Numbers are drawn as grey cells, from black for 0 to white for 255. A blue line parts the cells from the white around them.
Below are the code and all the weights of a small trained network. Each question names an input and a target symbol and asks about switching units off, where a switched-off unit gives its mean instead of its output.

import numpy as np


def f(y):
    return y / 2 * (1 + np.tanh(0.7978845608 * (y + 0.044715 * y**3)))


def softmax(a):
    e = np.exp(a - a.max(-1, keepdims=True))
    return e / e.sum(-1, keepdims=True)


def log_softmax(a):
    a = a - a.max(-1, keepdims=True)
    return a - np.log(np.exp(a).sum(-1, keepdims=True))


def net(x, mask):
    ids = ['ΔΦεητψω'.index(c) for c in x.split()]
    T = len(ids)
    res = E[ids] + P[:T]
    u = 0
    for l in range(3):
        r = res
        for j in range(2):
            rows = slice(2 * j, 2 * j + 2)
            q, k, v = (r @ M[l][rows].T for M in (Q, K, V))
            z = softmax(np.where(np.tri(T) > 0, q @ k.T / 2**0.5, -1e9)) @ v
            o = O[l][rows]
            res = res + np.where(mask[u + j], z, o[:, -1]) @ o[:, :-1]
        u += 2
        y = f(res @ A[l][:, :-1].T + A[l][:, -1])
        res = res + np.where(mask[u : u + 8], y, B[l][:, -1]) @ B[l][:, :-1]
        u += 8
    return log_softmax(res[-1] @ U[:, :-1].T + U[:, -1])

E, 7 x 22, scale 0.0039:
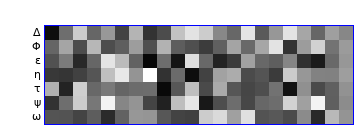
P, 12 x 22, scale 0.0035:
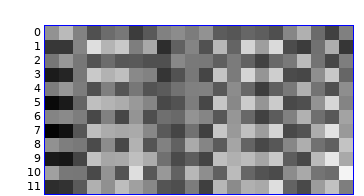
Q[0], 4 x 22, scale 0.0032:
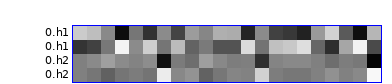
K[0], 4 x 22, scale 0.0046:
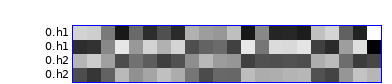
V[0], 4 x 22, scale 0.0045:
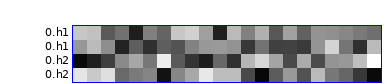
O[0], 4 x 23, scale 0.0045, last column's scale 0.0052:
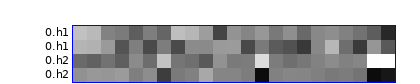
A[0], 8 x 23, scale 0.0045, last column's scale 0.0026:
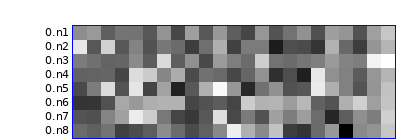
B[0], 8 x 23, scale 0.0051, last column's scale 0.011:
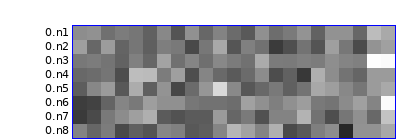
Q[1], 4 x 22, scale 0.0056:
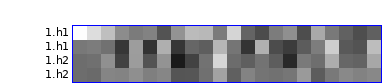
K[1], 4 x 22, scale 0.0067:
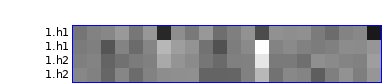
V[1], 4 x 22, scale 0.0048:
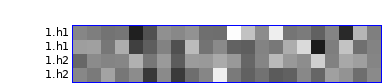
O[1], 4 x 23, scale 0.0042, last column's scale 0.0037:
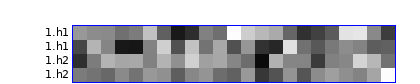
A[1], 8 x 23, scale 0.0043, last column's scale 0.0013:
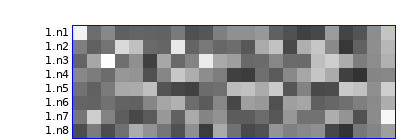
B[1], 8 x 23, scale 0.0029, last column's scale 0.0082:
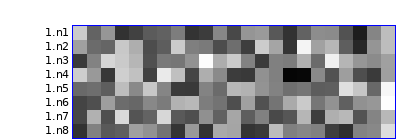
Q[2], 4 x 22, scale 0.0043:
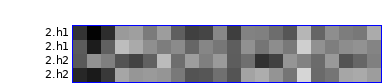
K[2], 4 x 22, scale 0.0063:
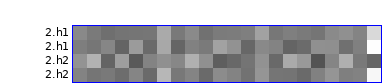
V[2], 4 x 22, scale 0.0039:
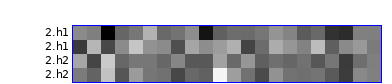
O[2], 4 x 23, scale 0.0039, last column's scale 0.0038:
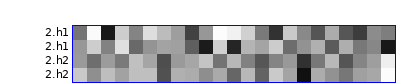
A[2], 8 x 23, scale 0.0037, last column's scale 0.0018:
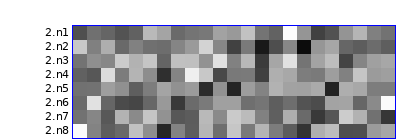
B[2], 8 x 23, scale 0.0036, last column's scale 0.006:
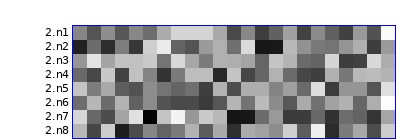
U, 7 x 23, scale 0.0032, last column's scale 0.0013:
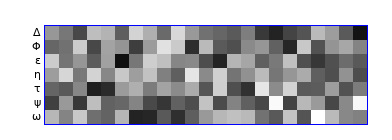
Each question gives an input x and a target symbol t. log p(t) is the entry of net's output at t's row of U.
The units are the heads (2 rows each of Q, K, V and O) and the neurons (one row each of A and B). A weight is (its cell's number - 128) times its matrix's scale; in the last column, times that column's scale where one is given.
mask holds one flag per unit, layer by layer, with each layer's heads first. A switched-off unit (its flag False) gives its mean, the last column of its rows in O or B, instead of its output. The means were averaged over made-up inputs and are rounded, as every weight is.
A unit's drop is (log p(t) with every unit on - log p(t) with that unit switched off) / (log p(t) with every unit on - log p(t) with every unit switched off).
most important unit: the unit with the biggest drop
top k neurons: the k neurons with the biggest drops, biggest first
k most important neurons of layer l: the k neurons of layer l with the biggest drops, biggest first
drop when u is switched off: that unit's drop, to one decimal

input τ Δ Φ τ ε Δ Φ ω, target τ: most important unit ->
0.h2
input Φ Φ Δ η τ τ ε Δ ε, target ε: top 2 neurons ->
[0.n6 0.n4]
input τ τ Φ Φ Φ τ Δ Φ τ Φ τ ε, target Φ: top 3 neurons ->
[0.n2 1.n1 2.n4]
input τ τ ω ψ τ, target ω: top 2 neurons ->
[0.n8 2.n8]
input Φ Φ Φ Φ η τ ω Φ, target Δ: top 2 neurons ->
[2.n7 0.n8]
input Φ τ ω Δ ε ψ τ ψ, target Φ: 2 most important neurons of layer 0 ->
[0.n2 0.n6]
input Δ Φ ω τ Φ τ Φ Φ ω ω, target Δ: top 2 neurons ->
[2.n7 1.n5]
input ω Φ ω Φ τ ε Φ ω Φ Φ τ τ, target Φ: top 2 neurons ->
[0.n2 1.n1]
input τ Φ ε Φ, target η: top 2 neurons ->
[2.n3 1.n8]
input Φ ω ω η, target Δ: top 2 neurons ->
[2.n7 1.n5]
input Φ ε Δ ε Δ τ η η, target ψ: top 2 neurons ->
[0.n4 1.n2]
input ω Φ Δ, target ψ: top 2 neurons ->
[0.n6 0.n5]
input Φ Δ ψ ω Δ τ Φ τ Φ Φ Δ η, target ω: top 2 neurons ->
[0.n5 1.n3]
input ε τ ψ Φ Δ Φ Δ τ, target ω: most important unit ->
2.h1
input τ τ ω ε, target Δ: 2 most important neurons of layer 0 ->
[0.n8 0.n7]
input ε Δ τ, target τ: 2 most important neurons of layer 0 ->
[0.n2 0.n7]
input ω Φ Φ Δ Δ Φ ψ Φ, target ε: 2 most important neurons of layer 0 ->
[0.n5 0.n4]
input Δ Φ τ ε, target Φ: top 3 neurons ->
[0.n2 2.n4 1.n1]
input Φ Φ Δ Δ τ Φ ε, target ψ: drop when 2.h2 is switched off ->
0.2
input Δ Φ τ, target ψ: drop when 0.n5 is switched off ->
0.1
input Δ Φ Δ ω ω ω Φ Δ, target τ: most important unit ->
0.h2
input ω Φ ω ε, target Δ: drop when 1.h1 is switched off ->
0.9
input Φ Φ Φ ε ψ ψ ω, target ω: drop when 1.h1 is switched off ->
0.8
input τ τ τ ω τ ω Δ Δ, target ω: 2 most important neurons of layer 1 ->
[1.n3 1.n5]
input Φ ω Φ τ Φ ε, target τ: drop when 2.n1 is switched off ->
0.1
